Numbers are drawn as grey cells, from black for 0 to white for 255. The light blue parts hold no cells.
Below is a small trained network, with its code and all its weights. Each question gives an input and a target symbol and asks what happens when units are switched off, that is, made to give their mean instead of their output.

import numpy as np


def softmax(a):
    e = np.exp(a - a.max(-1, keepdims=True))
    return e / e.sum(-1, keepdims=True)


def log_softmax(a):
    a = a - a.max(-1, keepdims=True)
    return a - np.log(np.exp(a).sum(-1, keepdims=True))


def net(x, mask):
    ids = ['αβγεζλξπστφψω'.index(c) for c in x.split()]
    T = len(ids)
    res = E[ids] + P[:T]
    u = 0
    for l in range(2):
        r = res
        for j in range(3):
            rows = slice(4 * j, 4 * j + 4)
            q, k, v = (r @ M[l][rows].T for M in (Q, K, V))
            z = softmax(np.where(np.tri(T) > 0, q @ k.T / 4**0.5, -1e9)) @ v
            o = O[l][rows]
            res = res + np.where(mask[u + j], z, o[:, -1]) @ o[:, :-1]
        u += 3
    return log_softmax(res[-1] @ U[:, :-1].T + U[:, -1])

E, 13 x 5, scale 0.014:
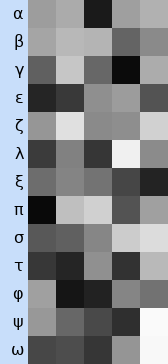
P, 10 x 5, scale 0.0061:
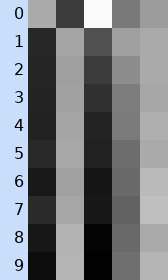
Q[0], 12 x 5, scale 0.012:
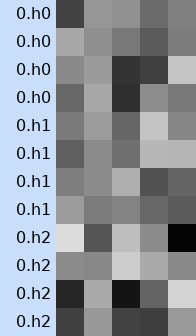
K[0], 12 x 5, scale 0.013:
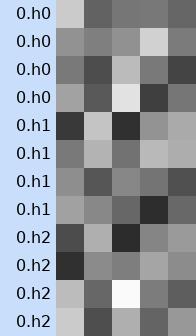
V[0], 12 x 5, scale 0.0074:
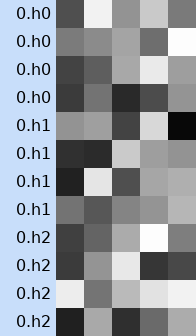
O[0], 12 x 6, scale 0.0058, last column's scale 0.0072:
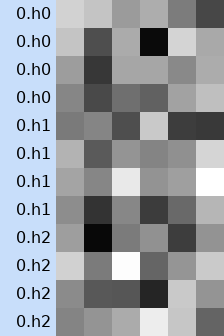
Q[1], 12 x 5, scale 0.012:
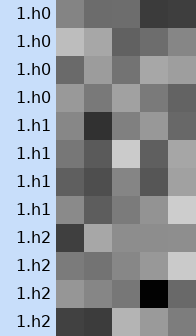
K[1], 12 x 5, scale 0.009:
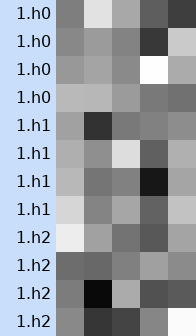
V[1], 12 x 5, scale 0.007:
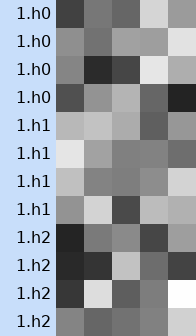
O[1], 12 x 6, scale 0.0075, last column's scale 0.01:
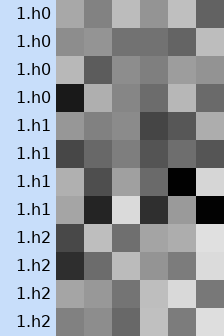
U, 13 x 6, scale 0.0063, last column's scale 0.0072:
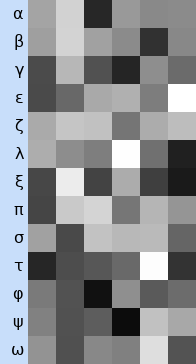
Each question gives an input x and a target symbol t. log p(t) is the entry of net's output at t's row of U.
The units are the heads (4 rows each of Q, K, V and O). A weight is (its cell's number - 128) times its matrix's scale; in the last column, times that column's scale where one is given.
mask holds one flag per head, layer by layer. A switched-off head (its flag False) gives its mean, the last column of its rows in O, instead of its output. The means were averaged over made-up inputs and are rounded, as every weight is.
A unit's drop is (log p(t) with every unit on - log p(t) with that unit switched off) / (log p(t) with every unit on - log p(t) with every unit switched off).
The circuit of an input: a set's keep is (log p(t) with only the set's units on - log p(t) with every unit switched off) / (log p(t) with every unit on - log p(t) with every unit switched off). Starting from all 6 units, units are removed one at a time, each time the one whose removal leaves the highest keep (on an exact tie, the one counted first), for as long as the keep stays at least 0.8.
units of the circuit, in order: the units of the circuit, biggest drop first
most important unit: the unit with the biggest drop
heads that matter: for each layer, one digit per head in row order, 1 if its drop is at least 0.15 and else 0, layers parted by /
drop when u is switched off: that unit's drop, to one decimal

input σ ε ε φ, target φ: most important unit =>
0.h2
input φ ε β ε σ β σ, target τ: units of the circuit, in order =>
0.h2, 1.h1
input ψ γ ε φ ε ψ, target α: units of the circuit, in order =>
0.h0, 0.h2, 1.h2, 1.h0
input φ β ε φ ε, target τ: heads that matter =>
111 / 110
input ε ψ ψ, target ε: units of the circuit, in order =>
1.h2, 0.h2
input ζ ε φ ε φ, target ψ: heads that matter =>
001 / 010
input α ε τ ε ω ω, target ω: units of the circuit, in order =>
1.h0, 0.h2, 1.h1, 1.h2
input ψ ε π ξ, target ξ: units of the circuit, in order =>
1.h0, 0.h1, 1.h1
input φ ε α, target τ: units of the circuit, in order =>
1.h1, 0.h2, 0.h0
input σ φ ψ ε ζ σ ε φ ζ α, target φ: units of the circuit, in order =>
0.h2, 1.h0
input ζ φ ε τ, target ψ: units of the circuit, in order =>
1.h1, 0.h2
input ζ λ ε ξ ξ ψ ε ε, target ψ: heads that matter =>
101 / 010
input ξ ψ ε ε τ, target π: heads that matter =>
101 / 100
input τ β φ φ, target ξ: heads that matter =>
110 / 011
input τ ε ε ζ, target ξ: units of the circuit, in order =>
0.h0, 1.h1, 0.h1, 1.h2
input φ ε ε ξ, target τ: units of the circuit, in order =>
1.h1, 1.h0, 0.h2, 0.h0
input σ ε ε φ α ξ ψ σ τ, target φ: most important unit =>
0.h0
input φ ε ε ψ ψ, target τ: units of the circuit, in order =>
0.h2, 0.h0, 1.h1, 1.h2
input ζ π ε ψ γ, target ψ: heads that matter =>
101 / 010
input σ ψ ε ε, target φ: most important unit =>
0.h2
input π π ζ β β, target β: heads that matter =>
101 / 110
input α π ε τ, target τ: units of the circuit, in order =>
0.h2, 1.h2
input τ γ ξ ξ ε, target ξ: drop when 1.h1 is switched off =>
0.6
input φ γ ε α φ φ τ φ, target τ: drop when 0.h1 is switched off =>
0.1
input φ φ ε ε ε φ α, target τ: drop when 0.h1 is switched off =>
0.0
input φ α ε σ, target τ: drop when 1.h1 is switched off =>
0.4
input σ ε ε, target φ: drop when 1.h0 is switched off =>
0.0
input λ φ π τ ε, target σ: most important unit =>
1.h0
